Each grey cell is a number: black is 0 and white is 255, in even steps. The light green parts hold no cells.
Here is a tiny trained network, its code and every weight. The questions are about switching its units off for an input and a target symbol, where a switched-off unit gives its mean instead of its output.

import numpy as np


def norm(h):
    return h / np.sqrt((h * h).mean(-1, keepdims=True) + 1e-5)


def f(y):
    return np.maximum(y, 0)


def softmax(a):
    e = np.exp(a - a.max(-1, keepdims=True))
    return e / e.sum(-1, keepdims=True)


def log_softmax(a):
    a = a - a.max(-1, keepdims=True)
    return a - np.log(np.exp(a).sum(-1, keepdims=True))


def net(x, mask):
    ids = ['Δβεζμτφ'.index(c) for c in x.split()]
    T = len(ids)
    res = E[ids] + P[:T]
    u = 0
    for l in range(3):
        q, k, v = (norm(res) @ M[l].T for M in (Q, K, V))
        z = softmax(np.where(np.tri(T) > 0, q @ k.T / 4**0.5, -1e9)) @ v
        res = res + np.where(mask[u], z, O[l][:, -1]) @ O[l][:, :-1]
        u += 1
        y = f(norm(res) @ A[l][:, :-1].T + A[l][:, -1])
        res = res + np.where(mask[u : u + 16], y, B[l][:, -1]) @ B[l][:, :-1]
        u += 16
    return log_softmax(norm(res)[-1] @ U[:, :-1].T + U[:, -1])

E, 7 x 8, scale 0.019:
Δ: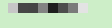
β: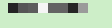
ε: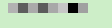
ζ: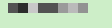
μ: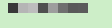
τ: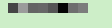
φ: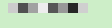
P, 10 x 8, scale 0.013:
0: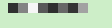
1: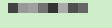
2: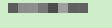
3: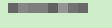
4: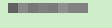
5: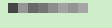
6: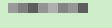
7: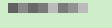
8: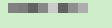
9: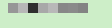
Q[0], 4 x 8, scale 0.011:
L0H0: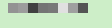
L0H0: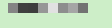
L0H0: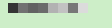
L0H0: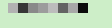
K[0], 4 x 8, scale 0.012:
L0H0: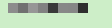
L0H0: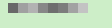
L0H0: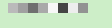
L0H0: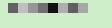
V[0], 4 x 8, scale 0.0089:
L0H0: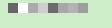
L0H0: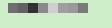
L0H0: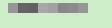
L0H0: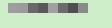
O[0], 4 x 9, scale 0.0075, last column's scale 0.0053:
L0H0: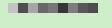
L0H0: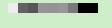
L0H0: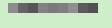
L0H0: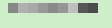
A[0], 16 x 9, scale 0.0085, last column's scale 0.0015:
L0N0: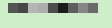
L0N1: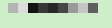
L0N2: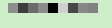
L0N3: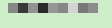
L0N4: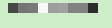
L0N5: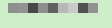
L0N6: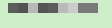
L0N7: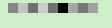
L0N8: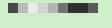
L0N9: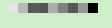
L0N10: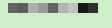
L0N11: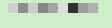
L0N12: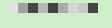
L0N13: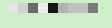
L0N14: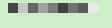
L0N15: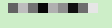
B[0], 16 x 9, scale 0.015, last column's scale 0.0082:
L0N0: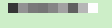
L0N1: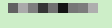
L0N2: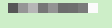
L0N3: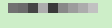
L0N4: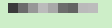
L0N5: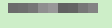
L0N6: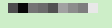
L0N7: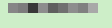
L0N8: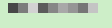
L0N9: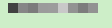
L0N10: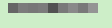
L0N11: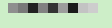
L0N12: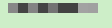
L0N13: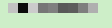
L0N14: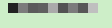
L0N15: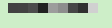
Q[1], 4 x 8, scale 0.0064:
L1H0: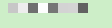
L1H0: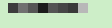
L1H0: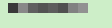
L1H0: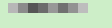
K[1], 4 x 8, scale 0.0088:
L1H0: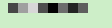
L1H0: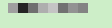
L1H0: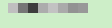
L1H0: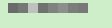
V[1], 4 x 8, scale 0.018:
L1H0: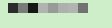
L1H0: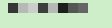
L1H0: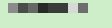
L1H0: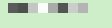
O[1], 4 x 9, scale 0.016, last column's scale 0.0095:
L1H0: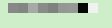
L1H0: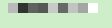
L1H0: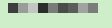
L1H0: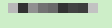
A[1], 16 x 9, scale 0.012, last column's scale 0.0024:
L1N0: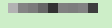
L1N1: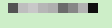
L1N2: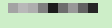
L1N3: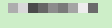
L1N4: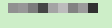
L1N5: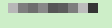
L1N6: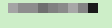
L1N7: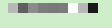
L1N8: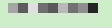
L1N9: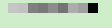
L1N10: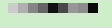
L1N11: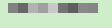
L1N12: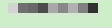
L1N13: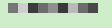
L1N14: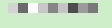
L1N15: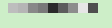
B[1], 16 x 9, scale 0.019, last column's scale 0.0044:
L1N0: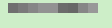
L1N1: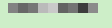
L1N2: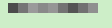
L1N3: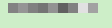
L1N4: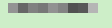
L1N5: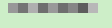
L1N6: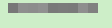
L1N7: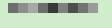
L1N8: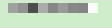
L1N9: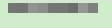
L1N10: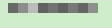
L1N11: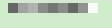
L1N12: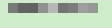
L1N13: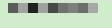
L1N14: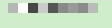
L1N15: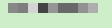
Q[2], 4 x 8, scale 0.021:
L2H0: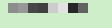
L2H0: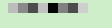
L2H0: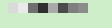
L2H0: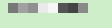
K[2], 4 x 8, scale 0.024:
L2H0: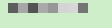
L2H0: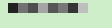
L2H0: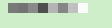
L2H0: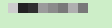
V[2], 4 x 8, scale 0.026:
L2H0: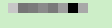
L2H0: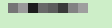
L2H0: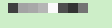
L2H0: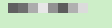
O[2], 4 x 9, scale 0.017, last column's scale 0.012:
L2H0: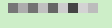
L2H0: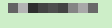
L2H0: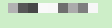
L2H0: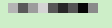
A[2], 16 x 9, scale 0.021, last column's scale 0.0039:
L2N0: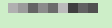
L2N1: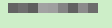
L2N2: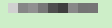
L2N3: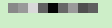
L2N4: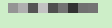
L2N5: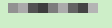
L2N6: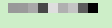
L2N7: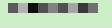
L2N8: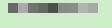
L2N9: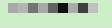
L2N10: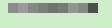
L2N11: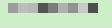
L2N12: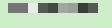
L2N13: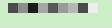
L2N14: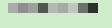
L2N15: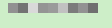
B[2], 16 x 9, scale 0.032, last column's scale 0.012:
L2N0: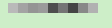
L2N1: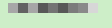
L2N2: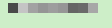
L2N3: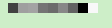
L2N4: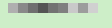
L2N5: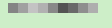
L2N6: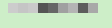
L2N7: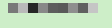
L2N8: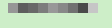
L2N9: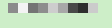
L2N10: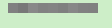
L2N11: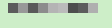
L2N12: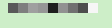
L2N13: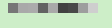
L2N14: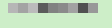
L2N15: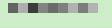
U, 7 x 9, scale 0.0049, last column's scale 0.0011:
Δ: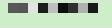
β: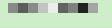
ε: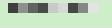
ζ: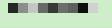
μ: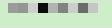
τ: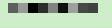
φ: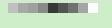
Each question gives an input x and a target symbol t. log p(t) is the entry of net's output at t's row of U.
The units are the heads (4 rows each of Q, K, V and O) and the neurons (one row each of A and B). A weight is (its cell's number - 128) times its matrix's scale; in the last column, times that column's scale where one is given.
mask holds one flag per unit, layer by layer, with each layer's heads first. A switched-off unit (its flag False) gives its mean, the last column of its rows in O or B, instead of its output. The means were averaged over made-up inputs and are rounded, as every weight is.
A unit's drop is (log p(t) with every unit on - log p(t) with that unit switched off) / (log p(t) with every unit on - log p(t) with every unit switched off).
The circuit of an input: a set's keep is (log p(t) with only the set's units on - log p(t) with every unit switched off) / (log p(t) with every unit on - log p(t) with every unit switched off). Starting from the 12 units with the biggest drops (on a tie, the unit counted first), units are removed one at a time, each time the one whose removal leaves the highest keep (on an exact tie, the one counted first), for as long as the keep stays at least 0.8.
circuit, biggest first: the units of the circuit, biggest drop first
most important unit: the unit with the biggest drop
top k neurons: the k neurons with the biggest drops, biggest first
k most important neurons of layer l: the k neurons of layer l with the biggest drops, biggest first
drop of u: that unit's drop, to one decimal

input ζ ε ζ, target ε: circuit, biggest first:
[L2H0]
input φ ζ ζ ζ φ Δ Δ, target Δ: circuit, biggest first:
[L0N13; L0N12; L1H0]
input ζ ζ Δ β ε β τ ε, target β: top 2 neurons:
[L0N1; L0N11]
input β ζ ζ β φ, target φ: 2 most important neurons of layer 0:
[L0N11; L0N8]
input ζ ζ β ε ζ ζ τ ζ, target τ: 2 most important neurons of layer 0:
[L0N6; L0N1]
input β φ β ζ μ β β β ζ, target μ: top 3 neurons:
[L0N6; L0N8; L0N3]
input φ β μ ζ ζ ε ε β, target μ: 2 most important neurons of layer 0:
[L0N4; L0N15]
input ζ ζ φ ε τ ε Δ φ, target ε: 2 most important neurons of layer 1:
[L1N15; L1N5]
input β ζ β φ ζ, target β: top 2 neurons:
[L0N6; L1N11]
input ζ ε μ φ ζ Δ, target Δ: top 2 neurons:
[L0N13; L0N12]
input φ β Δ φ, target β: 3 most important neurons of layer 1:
[L1N5; L1N15; L1N11]
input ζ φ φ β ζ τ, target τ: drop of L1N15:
0.1
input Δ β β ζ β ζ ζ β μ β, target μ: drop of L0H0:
0.9
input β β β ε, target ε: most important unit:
L1H0
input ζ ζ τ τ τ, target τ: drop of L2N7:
0.2
